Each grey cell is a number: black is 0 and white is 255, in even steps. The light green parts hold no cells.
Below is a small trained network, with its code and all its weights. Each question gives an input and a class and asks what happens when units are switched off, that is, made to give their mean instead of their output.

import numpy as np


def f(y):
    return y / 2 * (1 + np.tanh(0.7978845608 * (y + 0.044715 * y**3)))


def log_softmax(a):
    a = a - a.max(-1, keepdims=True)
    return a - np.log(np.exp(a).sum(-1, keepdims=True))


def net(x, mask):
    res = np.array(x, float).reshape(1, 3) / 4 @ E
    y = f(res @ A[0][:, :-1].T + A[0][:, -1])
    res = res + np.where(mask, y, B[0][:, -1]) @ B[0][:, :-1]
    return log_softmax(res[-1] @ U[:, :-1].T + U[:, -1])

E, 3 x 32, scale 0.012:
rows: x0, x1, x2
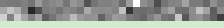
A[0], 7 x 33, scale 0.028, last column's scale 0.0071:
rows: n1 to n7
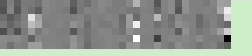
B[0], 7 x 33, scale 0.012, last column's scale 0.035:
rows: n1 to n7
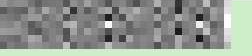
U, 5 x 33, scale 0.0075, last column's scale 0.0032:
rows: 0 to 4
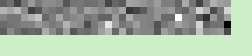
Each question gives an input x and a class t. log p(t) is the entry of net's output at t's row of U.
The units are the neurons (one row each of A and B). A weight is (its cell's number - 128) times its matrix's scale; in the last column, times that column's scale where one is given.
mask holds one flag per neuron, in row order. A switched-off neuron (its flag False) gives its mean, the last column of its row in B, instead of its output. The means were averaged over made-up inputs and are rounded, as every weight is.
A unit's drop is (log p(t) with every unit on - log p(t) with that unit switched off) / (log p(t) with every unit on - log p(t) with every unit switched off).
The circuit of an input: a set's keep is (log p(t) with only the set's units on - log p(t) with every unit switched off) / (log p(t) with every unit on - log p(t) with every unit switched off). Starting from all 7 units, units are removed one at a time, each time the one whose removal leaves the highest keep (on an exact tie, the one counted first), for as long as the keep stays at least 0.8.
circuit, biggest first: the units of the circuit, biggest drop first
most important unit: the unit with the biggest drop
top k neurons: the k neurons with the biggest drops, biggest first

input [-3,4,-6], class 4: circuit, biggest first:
(n2)
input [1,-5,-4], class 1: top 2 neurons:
(n4 n6)
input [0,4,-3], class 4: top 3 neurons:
(n3 n6 n2)
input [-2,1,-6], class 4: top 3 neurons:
(n2 n3 n6)
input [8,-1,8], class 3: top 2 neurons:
(n4 n3)
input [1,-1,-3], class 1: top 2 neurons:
(n6 n3)
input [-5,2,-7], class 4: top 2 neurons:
(n2 n3)
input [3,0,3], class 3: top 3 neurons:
(n3 n5 n1)
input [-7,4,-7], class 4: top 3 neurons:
(n2 n3 n6)
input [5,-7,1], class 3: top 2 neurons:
(n4 n7)
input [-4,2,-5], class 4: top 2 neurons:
(n3 n2)
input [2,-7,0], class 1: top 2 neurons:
(n4 n5)
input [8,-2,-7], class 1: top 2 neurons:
(n4 n1)
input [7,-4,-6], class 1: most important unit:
n4
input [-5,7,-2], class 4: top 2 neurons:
(n3 n6)
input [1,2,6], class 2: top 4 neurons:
(n4 n5 n1 n2)
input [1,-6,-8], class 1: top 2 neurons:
(n4 n5)
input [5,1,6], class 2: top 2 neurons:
(n6 n2)
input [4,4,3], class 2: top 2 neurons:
(n5 n2)
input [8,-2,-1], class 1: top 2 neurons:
(n4 n1)
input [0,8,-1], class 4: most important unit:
n3
